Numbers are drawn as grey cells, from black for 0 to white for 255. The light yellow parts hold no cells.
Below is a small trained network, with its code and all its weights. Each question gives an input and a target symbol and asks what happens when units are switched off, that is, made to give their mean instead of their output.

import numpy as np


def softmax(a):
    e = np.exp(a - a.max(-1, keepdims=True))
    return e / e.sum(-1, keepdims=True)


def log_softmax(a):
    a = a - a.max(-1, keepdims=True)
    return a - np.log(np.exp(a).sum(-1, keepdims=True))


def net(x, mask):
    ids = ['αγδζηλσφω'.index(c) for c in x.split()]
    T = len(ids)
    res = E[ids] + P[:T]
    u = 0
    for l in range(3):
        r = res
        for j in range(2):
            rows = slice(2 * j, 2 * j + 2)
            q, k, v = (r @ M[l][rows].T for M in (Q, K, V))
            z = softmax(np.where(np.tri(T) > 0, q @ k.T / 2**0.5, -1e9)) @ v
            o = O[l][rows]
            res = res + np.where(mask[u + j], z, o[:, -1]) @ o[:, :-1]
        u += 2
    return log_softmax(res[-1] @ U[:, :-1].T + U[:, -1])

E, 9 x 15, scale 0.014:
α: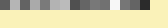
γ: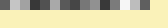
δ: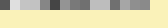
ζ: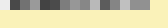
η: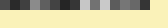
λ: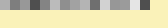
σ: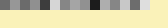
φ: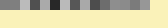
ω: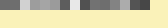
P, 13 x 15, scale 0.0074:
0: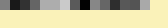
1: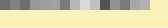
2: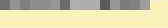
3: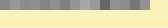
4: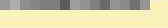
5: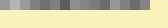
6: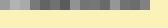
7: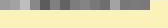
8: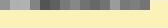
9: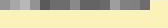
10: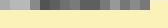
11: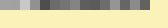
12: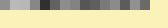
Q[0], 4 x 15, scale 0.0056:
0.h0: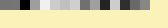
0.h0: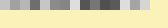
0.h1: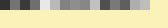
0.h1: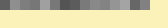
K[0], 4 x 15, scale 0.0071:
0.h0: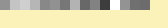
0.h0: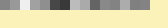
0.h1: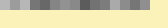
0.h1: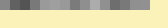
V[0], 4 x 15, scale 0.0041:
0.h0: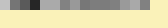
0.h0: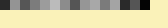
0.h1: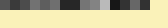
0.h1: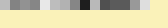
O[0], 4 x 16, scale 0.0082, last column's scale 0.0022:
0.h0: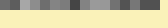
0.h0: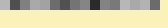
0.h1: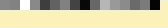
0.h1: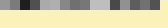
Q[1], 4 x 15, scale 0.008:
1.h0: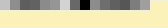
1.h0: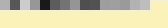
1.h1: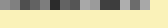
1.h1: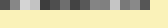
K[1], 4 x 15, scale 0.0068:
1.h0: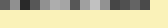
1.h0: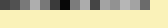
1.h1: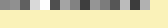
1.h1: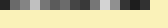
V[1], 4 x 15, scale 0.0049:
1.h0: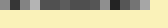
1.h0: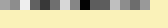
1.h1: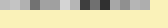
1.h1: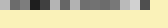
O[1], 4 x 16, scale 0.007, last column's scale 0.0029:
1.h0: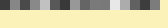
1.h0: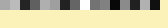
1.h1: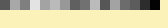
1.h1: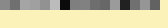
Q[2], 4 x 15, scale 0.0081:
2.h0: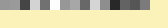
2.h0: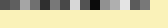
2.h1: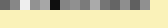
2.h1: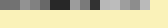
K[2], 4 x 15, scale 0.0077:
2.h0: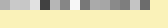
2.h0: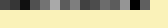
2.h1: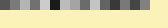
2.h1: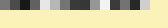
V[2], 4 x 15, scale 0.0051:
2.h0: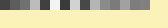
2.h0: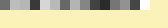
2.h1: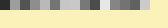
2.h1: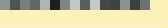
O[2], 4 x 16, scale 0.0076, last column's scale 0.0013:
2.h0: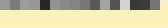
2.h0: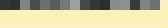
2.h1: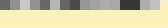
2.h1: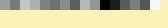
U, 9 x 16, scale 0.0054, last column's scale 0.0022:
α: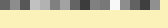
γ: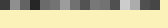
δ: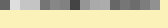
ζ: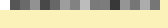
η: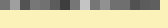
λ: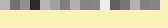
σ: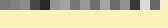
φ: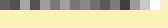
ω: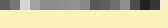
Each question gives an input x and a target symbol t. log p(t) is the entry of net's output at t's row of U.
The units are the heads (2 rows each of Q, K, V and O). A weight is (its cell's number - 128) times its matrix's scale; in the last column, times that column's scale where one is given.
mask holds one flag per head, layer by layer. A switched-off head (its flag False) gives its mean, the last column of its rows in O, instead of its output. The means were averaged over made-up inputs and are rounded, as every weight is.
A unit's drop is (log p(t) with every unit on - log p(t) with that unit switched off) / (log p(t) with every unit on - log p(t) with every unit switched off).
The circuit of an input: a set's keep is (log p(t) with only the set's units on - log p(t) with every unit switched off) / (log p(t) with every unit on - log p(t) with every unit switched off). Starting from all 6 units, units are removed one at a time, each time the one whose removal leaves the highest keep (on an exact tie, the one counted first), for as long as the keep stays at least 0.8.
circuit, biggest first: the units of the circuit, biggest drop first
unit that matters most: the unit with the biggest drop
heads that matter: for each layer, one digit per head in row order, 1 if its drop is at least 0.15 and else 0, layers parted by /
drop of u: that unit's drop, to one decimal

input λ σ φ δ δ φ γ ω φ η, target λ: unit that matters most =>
1.h1
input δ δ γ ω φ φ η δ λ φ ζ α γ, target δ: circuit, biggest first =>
[0.h1, 2.h0, 2.h1]
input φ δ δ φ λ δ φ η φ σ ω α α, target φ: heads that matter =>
00 / 01 / 10
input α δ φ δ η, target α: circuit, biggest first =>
[1.h0, 0.h0, 0.h1]
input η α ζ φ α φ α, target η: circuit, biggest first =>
[1.h0, 0.h1, 0.h0]
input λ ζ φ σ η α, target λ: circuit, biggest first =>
[1.h1, 2.h0, 0.h0]
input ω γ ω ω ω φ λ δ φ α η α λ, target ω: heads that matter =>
01 / 10 / 11
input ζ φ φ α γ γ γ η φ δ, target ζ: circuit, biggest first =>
[1.h1, 0.h0, 2.h1]
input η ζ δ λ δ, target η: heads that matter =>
01 / 10 / 00
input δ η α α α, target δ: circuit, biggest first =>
[2.h0, 0.h1, 2.h1, 0.h0]
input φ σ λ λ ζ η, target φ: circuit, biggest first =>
[2.h0, 0.h1, 1.h0]
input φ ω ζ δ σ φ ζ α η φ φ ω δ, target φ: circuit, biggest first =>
[2.h0, 1.h1, 1.h0]
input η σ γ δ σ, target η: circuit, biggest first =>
[1.h0, 0.h1]
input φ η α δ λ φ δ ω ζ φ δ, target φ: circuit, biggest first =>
[2.h0, 1.h1, 0.h1]
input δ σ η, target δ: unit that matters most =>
2.h0
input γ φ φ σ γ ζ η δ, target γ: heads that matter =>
01 / 11 / 01
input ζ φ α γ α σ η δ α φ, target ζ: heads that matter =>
11 / 11 / 11
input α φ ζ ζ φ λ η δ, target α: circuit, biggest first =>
[1.h0, 0.h0]
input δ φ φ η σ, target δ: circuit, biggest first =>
[2.h0, 0.h1, 2.h1]
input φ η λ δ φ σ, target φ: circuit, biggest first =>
[0.h1, 2.h0]
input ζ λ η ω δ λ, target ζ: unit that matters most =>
0.h1
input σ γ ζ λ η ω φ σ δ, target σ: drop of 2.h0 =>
0.2
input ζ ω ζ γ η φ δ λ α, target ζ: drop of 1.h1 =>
0.4
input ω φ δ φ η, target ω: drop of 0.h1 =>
1.0
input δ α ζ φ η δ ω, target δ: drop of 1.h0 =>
0.2
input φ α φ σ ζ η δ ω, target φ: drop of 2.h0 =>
0.7
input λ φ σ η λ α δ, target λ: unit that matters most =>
1.h1
